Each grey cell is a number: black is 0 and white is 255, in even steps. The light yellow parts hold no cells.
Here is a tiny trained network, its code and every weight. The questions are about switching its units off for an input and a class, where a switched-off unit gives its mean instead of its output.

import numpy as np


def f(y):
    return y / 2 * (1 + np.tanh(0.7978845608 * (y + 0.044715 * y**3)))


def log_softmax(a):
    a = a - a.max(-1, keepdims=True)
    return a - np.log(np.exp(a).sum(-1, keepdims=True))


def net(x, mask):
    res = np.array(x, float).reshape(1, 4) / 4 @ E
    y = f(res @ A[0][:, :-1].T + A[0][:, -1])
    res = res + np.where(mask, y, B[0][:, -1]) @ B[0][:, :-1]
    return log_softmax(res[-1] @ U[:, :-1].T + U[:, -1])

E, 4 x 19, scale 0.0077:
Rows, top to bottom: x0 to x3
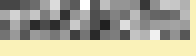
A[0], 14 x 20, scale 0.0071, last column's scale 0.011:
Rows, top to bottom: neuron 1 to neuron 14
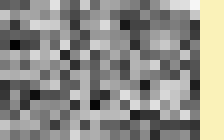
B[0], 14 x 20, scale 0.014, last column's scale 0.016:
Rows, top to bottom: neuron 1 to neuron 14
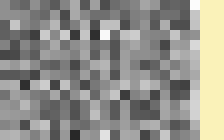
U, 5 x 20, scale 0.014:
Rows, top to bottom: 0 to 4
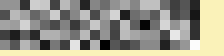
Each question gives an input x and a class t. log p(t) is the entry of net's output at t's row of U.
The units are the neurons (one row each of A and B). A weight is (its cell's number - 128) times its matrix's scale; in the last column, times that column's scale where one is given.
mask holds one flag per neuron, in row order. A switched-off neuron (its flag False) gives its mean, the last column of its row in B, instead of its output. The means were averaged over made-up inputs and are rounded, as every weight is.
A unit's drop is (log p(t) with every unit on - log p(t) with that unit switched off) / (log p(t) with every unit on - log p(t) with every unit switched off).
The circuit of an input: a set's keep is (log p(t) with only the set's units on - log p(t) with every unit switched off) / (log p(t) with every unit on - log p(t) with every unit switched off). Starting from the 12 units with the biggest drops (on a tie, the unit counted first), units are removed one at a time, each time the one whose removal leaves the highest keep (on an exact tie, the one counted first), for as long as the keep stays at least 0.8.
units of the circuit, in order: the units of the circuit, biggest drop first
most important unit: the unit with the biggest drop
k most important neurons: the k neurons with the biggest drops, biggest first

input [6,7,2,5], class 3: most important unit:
neuron 6
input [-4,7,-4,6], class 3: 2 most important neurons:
neuron 8; neuron 6
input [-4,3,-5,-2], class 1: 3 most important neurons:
neuron 1; neuron 9; neuron 2
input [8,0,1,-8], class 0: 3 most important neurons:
neuron 9; neuron 1; neuron 11
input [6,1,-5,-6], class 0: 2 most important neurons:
neuron 9; neuron 1
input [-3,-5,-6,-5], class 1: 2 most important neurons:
neuron 3; neuron 11
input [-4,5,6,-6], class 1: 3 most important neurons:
neuron 10; neuron 11; neuron 7
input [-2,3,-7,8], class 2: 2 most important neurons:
neuron 7; neuron 11
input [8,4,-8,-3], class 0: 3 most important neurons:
neuron 9; neuron 1; neuron 10
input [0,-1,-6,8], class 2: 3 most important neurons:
neuron 7; neuron 11; neuron 10
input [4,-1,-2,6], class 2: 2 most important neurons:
neuron 11; neuron 7
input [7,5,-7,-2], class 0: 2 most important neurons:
neuron 9; neuron 1
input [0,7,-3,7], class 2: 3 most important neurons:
neuron 11; neuron 7; neuron 5
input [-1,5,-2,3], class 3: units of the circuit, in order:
neuron 6
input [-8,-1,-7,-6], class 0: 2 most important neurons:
neuron 13; neuron 10
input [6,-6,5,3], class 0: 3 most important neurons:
neuron 9; neuron 1; neuron 6
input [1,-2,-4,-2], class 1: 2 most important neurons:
neuron 3; neuron 11
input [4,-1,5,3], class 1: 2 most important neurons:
neuron 10; neuron 13
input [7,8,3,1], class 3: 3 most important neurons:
neuron 6; neuron 8; neuron 13
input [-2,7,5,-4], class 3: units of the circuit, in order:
neuron 8
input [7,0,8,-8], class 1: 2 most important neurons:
neuron 10; neuron 11
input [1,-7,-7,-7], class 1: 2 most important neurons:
neuron 3; neuron 11
